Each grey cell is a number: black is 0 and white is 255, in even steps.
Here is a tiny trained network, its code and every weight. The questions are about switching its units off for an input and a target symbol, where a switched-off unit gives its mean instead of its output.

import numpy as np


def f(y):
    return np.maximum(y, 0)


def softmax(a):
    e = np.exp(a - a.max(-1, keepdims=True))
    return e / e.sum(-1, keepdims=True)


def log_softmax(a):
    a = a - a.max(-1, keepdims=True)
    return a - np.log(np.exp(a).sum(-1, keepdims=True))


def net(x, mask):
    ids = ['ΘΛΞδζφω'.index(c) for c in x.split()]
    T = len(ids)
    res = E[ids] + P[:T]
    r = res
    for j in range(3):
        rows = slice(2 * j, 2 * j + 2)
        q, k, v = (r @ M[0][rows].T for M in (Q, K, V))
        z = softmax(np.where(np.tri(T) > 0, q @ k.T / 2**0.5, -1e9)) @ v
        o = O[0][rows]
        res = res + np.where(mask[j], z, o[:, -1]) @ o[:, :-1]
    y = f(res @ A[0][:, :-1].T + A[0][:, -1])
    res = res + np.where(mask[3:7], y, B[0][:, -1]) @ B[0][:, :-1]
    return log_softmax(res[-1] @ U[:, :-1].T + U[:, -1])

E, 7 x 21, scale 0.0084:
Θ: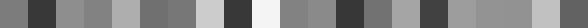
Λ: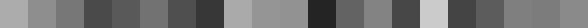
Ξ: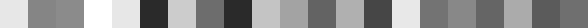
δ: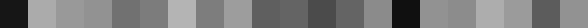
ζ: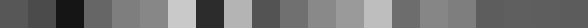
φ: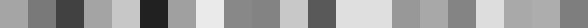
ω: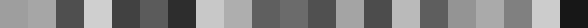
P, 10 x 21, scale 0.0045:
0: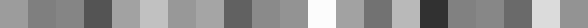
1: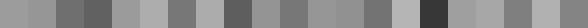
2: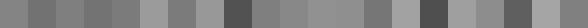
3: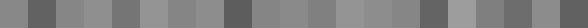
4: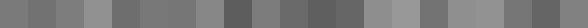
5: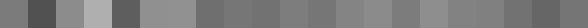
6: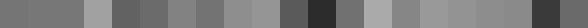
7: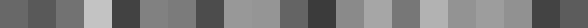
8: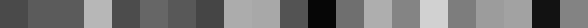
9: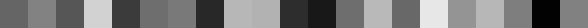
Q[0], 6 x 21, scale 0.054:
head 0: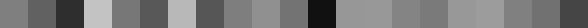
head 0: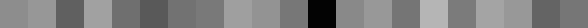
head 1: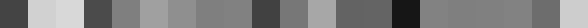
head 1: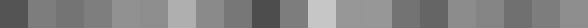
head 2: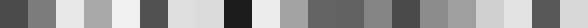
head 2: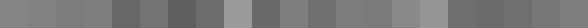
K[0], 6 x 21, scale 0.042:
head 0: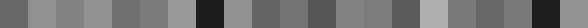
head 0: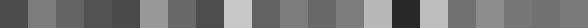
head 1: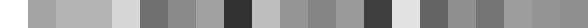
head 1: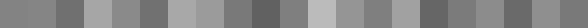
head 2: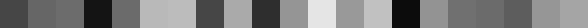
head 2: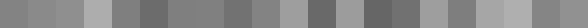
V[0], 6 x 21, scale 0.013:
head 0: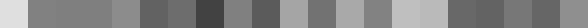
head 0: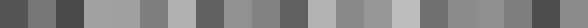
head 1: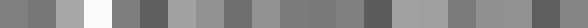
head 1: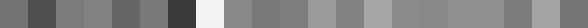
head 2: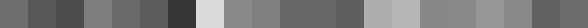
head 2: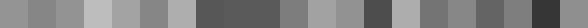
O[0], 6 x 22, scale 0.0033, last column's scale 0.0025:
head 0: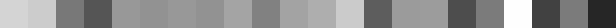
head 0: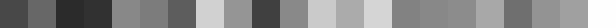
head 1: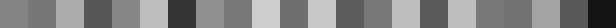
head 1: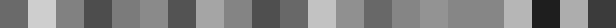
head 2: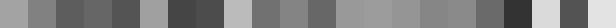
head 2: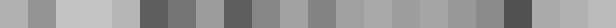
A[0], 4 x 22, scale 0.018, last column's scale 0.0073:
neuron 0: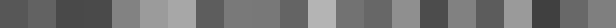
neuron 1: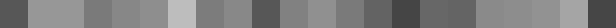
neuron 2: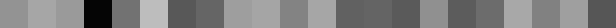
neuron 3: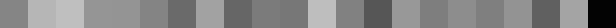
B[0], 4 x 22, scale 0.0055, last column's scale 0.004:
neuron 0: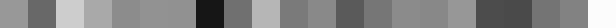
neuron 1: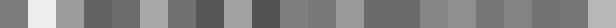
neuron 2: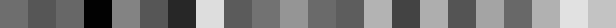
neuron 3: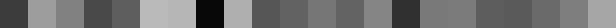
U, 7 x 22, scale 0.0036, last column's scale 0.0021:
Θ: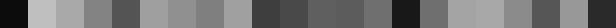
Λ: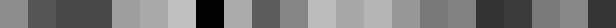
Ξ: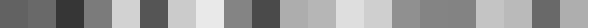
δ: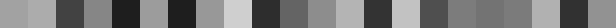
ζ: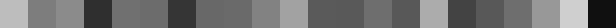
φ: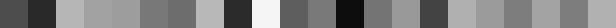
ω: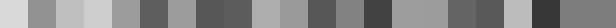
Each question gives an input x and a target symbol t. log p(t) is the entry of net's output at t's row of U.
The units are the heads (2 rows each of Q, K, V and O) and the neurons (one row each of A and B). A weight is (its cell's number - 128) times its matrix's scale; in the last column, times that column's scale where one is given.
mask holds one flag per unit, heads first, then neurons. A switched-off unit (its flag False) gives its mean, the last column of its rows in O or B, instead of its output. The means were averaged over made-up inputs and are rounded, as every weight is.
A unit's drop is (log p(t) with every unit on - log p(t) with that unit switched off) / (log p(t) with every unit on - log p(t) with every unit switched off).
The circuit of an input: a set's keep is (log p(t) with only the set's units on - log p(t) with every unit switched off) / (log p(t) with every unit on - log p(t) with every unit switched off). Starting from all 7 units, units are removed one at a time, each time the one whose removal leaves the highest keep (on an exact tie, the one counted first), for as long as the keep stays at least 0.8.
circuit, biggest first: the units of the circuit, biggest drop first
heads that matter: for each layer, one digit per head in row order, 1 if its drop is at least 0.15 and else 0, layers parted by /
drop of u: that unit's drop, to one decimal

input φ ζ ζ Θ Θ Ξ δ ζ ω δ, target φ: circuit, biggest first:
[head 1]
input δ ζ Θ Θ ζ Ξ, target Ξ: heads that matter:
100
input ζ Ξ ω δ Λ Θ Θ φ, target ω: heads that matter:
100
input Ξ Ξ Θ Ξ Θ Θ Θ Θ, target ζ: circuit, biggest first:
[head 0; neuron 2; head 1; head 2]
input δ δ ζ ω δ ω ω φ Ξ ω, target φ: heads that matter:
111
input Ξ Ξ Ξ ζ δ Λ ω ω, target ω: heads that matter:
101
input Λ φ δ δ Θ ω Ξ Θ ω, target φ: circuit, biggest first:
[head 0; head 2]
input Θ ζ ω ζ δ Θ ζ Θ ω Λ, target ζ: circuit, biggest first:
[neuron 2; head 0]
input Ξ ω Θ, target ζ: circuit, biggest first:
[neuron 2; head 0; head 1; head 2]
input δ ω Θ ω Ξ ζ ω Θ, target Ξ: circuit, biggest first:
[head 0; neuron 0]
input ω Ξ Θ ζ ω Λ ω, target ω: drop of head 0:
0.6
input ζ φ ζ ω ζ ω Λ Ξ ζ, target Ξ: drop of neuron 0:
0.1
